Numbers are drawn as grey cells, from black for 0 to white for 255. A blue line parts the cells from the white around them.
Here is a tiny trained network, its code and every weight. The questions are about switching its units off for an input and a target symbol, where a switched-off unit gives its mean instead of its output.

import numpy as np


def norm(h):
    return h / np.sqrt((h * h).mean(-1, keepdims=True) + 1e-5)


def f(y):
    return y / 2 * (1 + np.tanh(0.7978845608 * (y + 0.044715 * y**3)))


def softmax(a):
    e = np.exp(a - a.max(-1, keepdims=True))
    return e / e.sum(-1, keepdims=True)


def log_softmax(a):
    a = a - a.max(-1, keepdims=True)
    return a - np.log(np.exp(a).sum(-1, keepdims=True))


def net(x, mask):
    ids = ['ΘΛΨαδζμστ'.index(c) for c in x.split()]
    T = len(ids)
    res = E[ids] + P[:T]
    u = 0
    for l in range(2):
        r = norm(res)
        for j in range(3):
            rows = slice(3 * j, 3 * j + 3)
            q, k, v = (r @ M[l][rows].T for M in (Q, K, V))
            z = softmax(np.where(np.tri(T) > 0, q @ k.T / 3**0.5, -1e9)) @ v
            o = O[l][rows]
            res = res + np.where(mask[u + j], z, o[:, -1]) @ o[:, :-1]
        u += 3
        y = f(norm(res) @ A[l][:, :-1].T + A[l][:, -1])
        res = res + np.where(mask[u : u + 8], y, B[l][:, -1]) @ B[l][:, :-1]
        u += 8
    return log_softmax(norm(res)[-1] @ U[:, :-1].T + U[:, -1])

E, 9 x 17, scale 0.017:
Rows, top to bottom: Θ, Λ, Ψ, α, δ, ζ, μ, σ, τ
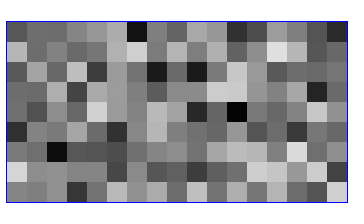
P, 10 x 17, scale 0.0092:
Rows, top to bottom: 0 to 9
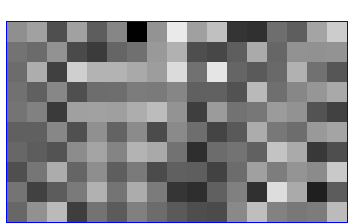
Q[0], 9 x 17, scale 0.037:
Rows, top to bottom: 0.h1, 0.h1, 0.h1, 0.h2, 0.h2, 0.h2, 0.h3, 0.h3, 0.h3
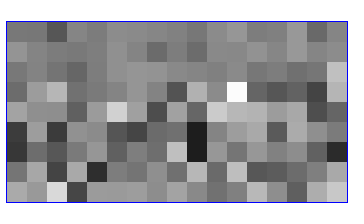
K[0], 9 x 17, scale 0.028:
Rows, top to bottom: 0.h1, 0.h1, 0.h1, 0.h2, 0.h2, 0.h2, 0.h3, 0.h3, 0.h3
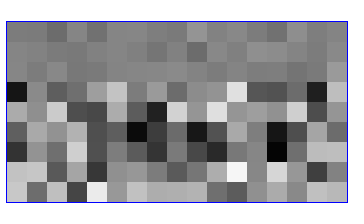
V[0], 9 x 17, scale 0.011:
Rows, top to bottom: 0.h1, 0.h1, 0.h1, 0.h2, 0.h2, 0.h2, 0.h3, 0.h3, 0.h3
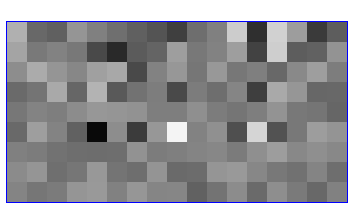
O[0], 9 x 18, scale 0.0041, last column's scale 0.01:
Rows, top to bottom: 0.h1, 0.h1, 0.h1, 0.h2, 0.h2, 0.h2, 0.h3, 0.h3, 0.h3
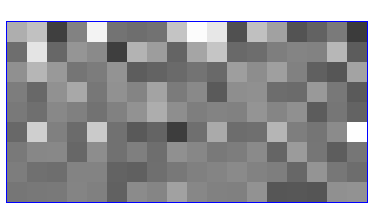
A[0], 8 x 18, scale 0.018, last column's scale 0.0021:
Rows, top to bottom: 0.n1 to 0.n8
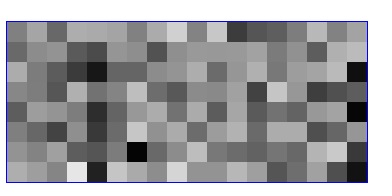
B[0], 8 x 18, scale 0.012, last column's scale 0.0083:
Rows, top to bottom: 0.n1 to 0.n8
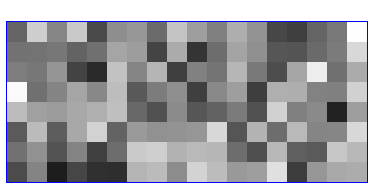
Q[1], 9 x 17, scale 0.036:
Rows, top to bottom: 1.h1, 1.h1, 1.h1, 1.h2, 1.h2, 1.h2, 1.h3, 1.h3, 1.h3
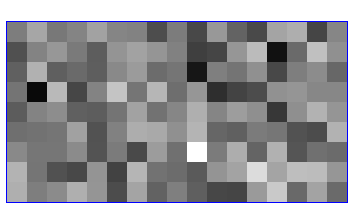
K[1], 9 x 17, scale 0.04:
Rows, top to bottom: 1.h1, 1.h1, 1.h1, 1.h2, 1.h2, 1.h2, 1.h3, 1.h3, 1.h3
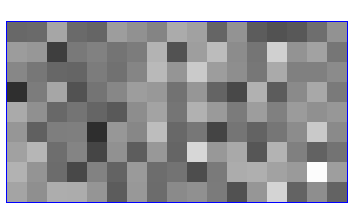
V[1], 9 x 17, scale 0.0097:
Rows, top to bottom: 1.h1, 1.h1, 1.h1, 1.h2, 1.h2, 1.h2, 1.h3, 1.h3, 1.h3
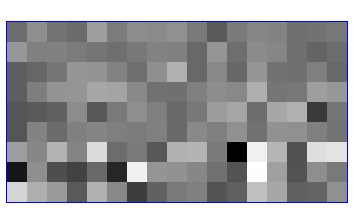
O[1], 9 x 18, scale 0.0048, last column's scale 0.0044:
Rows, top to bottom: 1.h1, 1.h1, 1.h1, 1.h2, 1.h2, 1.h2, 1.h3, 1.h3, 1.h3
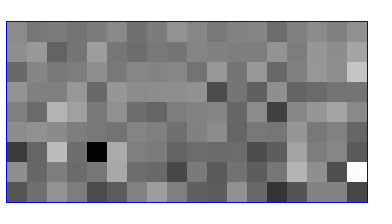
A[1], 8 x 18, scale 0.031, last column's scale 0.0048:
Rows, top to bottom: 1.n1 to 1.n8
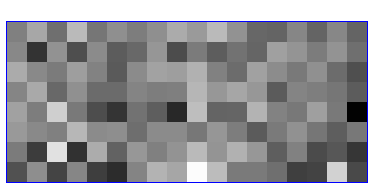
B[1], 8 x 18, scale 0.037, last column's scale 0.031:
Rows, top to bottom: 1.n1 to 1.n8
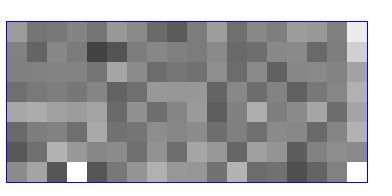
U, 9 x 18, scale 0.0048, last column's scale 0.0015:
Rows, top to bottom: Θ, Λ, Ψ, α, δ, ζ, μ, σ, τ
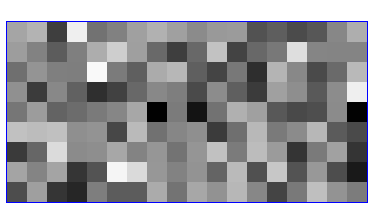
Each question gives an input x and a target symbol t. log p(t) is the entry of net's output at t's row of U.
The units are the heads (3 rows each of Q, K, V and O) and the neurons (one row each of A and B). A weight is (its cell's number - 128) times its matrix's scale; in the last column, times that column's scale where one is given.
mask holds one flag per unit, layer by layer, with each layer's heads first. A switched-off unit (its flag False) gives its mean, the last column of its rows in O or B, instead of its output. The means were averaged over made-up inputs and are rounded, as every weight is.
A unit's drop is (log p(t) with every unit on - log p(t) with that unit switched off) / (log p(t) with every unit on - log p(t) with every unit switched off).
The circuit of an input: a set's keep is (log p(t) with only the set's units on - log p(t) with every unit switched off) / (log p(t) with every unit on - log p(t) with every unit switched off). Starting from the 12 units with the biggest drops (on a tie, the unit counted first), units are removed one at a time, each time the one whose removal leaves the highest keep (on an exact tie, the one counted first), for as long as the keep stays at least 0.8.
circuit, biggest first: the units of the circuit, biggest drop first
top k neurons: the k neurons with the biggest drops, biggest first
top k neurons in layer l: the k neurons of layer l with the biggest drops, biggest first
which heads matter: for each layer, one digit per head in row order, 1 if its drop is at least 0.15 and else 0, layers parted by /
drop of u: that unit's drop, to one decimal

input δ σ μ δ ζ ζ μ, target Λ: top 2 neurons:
(0.n4; 0.n6)
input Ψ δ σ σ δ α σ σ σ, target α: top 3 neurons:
(0.n4; 0.n1; 1.n8)
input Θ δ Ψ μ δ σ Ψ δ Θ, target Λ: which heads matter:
100 / 000
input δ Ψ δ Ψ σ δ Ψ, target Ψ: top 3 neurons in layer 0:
(0.n4; 0.n1; 0.n7)
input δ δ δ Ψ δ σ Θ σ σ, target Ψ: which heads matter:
000 / 001
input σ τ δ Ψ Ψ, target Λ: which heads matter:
010 / 000
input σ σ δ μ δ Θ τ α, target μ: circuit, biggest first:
(1.n7; 1.n8)
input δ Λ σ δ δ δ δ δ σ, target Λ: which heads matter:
010 / 001
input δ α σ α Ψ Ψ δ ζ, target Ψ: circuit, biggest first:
(0.n5; 1.n8; 1.n6)
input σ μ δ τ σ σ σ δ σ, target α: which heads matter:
000 / 001
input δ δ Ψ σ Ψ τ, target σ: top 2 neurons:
(1.n8; 0.n3)
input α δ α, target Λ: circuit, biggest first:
(1.n1; 1.n8)
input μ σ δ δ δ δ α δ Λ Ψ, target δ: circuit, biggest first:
(1.n8; 1.n2; 0.n2)
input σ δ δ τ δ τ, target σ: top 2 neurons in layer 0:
(0.n5; 0.n3)
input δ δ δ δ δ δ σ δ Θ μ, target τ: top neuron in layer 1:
(1.n8)
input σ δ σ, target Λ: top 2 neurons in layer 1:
(1.n8; 1.n1)
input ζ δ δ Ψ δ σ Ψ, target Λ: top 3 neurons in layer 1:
(1.n8; 1.n1; 1.n4)
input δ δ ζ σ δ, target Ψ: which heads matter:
100 / 000
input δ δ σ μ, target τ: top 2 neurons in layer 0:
(0.n3; 0.n6)
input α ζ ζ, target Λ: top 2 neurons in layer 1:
(1.n1; 1.n8)
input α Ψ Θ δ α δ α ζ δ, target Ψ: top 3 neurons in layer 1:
(1.n1; 1.n8; 1.n2)
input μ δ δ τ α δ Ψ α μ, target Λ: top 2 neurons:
(0.n4; 1.n8)
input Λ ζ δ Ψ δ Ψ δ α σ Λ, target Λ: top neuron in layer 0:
(0.n6)
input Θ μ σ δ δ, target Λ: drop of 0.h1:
0.8
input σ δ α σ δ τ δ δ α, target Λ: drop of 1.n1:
0.1
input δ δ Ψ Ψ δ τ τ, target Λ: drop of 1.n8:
0.5
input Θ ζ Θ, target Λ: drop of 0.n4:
1.0
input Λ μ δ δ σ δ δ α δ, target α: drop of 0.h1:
1.2
